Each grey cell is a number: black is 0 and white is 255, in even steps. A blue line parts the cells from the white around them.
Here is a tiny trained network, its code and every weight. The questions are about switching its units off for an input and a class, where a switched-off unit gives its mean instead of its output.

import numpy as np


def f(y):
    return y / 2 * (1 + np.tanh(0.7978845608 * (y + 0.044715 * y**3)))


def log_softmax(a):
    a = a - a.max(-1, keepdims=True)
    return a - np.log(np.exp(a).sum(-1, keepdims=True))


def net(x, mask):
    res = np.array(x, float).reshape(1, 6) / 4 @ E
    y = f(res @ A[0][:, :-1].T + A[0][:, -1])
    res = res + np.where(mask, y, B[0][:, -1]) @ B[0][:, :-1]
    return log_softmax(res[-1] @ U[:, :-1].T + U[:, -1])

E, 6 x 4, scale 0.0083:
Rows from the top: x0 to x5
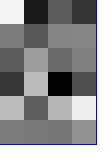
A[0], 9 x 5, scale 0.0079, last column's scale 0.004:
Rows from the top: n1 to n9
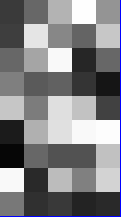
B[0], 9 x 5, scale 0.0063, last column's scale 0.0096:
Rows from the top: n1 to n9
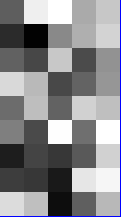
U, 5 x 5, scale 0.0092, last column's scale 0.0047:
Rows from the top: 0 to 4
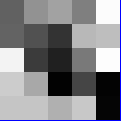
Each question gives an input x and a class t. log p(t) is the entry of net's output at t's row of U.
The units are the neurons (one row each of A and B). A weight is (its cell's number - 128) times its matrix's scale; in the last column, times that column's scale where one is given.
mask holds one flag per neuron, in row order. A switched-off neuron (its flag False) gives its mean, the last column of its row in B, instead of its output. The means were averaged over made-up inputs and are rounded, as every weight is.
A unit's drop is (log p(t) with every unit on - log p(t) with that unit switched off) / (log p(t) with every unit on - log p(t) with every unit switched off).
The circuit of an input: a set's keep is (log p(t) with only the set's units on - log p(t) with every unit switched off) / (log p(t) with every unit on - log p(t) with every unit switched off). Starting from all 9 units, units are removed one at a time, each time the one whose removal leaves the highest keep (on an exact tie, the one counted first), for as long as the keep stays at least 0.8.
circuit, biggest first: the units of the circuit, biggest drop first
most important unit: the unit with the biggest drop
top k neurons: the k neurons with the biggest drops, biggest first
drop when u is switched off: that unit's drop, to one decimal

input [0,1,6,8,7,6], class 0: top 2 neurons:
[n8 n9]
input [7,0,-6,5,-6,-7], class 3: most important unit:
n9
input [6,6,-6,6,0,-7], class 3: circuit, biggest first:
[n9 n2]
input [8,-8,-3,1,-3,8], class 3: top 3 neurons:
[n9 n2 n6]
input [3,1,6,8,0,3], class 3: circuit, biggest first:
[n9 n8]
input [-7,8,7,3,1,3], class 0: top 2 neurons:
[n6 n1]
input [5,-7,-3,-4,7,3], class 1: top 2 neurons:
[n8 n5]
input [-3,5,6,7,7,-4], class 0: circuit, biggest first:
[n8 n6]
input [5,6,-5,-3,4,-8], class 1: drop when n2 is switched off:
-0.1
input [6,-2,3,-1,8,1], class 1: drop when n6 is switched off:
0.0
